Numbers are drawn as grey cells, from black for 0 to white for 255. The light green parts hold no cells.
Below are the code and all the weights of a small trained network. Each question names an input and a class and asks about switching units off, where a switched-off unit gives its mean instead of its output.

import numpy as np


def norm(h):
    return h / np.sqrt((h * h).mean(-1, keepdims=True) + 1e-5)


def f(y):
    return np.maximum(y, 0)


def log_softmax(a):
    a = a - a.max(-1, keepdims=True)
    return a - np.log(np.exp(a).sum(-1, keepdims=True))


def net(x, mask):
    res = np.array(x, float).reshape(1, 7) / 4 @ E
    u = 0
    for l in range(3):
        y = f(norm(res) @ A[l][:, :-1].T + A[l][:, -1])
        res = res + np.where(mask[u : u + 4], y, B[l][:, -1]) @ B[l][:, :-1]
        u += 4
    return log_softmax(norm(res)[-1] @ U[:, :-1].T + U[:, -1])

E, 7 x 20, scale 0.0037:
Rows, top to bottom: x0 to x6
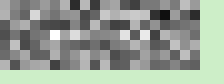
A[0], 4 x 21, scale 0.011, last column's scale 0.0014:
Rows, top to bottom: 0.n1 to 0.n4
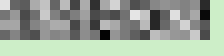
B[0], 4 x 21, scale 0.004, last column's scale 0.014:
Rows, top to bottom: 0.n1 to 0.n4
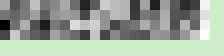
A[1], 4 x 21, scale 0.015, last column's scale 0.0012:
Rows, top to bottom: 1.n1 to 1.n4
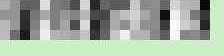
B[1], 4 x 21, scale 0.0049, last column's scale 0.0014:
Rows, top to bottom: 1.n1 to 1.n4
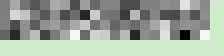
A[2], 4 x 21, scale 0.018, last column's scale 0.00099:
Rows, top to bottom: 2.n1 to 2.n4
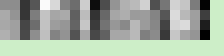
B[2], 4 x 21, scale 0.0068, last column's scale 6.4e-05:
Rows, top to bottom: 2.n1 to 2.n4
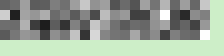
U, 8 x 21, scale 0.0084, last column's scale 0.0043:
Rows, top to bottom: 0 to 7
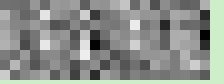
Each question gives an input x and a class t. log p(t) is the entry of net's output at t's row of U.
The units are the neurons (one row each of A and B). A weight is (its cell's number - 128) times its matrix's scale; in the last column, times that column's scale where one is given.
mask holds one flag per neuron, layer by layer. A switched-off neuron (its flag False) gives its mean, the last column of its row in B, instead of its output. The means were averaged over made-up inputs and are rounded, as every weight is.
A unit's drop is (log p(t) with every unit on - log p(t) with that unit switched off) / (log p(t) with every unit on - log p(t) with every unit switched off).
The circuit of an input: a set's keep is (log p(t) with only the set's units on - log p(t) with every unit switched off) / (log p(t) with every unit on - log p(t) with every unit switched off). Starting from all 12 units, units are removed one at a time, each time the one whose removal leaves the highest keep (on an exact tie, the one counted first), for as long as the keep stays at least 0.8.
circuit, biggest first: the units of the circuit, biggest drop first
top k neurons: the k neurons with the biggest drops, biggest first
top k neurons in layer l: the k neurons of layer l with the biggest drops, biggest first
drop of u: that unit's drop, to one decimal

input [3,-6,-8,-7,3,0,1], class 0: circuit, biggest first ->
0.n1
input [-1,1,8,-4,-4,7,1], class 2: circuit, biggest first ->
0.n4; 0.n3; 0.n1
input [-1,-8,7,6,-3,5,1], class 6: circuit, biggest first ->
0.n3; 0.n1
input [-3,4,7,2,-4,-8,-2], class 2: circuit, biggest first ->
0.n1; 0.n2; 0.n3
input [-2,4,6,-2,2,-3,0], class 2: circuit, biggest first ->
0.n1; 0.n3
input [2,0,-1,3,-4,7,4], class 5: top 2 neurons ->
0.n2; 0.n3
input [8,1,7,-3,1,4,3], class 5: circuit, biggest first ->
0.n4; 0.n2
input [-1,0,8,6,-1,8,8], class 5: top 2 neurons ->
0.n1; 0.n4
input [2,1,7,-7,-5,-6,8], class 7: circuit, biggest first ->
0.n3; 0.n4
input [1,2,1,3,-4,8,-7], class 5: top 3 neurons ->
0.n1; 0.n2; 0.n4
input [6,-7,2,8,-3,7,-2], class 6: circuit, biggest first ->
0.n4; 0.n1
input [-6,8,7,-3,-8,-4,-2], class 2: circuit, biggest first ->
0.n1; 0.n2
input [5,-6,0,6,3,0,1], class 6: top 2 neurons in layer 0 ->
0.n4; 0.n1
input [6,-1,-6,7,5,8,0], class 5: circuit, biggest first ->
0.n3
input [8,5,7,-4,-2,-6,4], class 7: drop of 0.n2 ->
0.3
